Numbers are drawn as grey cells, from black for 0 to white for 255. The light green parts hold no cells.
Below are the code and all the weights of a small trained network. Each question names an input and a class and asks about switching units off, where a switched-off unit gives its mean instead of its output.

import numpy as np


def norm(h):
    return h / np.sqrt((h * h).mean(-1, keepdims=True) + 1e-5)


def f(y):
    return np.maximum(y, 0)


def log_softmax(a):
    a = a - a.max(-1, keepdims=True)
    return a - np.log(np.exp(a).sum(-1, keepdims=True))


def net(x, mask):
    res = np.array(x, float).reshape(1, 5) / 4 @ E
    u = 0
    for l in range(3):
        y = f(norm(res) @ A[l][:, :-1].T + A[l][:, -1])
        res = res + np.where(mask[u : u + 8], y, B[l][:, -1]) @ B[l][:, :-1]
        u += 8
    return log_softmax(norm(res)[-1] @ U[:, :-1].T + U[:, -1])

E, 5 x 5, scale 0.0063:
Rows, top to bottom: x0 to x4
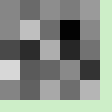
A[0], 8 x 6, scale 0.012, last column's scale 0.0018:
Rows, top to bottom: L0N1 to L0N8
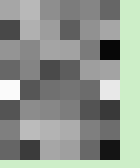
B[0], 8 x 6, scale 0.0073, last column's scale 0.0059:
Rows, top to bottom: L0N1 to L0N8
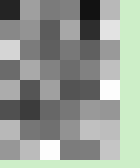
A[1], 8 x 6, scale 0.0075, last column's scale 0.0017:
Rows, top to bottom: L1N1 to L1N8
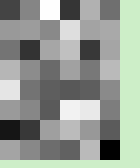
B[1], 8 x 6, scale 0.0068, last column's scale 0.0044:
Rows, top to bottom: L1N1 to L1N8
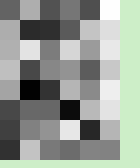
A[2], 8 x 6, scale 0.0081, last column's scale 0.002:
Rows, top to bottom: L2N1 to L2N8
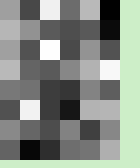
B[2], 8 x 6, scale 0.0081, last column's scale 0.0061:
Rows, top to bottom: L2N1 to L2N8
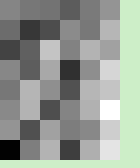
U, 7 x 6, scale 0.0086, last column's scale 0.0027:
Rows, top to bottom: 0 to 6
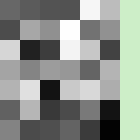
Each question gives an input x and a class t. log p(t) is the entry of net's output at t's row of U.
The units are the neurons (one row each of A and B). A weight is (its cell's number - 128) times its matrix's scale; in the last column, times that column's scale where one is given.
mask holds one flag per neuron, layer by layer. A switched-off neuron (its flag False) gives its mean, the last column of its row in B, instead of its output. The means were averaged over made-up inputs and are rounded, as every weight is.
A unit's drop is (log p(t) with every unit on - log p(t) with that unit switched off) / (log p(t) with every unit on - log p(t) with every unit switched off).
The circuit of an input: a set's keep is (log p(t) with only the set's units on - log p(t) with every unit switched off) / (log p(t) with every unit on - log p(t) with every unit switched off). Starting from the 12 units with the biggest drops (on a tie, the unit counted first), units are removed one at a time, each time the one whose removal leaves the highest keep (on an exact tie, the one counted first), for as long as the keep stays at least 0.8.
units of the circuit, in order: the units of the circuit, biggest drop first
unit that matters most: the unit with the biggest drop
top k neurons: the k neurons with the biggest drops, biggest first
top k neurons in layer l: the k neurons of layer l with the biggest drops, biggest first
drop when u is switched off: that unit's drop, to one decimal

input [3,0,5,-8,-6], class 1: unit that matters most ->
L1N7
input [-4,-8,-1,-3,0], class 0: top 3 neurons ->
(L1N6; L1N2; L0N7)
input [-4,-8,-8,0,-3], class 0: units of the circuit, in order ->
(L1N6; L1N2; L0N2; L2N8)
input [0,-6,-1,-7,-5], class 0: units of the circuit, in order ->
(L1N6; L0N7)
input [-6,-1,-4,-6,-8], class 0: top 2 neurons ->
(L0N7; L1N2)
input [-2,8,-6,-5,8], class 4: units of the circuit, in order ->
(L2N6; L2N8)
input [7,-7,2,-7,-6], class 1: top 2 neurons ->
(L1N7; L0N8)
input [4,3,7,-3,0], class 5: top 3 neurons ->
(L1N1; L1N5; L1N2)
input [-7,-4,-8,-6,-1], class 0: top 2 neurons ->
(L1N6; L1N2)
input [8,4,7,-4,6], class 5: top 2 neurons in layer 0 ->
(L0N2; L0N5)
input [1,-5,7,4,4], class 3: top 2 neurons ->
(L0N8; L2N8)
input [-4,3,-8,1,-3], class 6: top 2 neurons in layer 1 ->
(L1N3; L1N4)
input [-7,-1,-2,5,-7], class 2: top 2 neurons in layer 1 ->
(L1N3; L1N5)
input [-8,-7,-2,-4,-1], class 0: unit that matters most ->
L1N6
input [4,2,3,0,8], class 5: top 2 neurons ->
(L1N1; L0N5)
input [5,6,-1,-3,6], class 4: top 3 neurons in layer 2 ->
(L2N6; L2N8; L2N4)
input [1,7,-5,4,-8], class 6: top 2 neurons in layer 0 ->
(L0N5; L0N1)
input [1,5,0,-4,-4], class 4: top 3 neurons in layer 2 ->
(L2N6; L2N8; L2N4)
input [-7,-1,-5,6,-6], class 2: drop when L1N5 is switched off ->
0.2
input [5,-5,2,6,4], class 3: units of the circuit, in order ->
(L0N8)
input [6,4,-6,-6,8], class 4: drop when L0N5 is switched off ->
-0.1
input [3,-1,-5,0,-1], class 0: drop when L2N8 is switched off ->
0.2
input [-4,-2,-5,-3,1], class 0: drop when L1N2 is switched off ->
0.1
